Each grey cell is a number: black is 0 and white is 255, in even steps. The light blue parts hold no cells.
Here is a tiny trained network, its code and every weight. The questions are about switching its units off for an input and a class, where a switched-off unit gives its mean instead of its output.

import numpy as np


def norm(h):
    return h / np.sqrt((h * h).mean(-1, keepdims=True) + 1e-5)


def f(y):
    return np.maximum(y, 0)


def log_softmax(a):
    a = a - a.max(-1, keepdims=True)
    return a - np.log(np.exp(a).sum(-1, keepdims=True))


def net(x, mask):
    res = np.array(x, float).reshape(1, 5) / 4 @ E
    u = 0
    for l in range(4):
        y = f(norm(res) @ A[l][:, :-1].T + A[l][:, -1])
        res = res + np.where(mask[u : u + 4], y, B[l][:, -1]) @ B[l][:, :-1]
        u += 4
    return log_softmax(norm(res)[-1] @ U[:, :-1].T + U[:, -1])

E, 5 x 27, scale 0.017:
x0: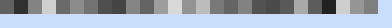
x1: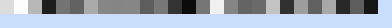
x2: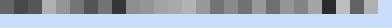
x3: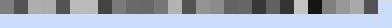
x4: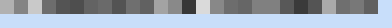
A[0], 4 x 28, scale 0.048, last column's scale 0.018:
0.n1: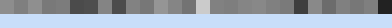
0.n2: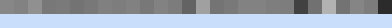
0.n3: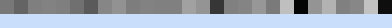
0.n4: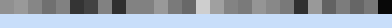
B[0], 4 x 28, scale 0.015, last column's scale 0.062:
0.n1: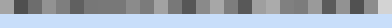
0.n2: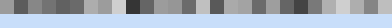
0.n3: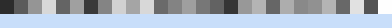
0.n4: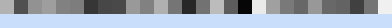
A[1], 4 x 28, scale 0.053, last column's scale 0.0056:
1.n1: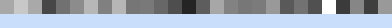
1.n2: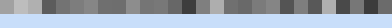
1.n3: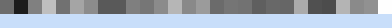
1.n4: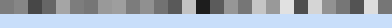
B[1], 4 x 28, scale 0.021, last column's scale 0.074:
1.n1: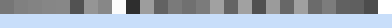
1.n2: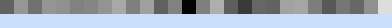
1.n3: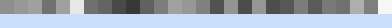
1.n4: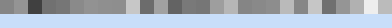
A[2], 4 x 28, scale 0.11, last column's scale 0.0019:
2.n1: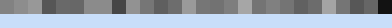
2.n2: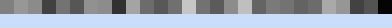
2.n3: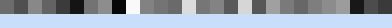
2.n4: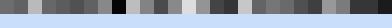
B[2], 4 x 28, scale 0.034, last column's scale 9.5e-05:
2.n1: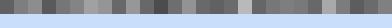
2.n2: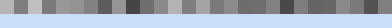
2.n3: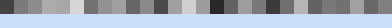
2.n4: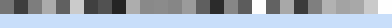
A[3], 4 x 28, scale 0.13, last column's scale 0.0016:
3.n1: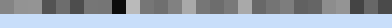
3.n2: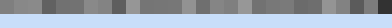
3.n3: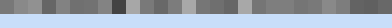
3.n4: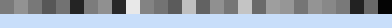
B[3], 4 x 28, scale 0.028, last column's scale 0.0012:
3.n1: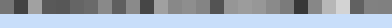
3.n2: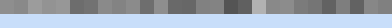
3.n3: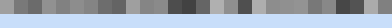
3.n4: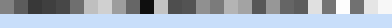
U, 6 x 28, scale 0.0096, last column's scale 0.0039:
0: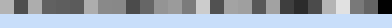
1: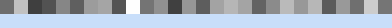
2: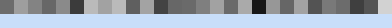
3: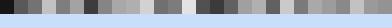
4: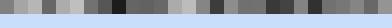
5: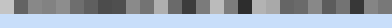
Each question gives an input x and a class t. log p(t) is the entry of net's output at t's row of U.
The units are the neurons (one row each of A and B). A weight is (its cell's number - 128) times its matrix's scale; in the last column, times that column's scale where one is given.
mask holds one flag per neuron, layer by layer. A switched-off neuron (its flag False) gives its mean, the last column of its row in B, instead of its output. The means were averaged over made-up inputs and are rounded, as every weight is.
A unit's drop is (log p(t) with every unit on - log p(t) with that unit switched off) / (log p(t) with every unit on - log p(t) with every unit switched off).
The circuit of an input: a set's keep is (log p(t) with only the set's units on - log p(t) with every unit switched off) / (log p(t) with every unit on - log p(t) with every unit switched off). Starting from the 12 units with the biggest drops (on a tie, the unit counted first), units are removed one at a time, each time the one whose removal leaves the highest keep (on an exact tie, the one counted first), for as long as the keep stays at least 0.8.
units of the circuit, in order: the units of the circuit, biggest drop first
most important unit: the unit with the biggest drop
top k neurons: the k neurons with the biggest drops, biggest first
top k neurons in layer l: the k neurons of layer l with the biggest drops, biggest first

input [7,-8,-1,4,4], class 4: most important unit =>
1.n3
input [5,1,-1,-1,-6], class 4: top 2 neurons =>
(0.n3; 0.n4)
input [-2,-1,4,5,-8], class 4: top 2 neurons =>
(1.n3; 0.n3)
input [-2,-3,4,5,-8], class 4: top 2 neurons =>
(1.n3; 0.n3)
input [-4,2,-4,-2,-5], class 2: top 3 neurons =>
(1.n1; 0.n3; 0.n1)
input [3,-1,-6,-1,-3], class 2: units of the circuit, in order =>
(0.n3; 0.n4)
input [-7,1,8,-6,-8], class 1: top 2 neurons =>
(1.n4; 1.n3)
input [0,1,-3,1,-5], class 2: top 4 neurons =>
(0.n3; 0.n1; 0.n4; 1.n1)
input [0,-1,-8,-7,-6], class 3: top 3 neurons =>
(0.n3; 0.n1; 1.n2)
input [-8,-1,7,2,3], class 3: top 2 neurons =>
(0.n3; 1.n2)
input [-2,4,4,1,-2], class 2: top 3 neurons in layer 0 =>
(0.n3; 0.n1; 0.n4)
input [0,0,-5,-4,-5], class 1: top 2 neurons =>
(1.n4; 0.n3)
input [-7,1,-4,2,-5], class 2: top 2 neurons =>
(1.n1; 0.n3)
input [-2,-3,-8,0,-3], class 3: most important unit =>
0.n1
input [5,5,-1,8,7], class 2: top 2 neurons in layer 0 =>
(0.n3; 0.n4)
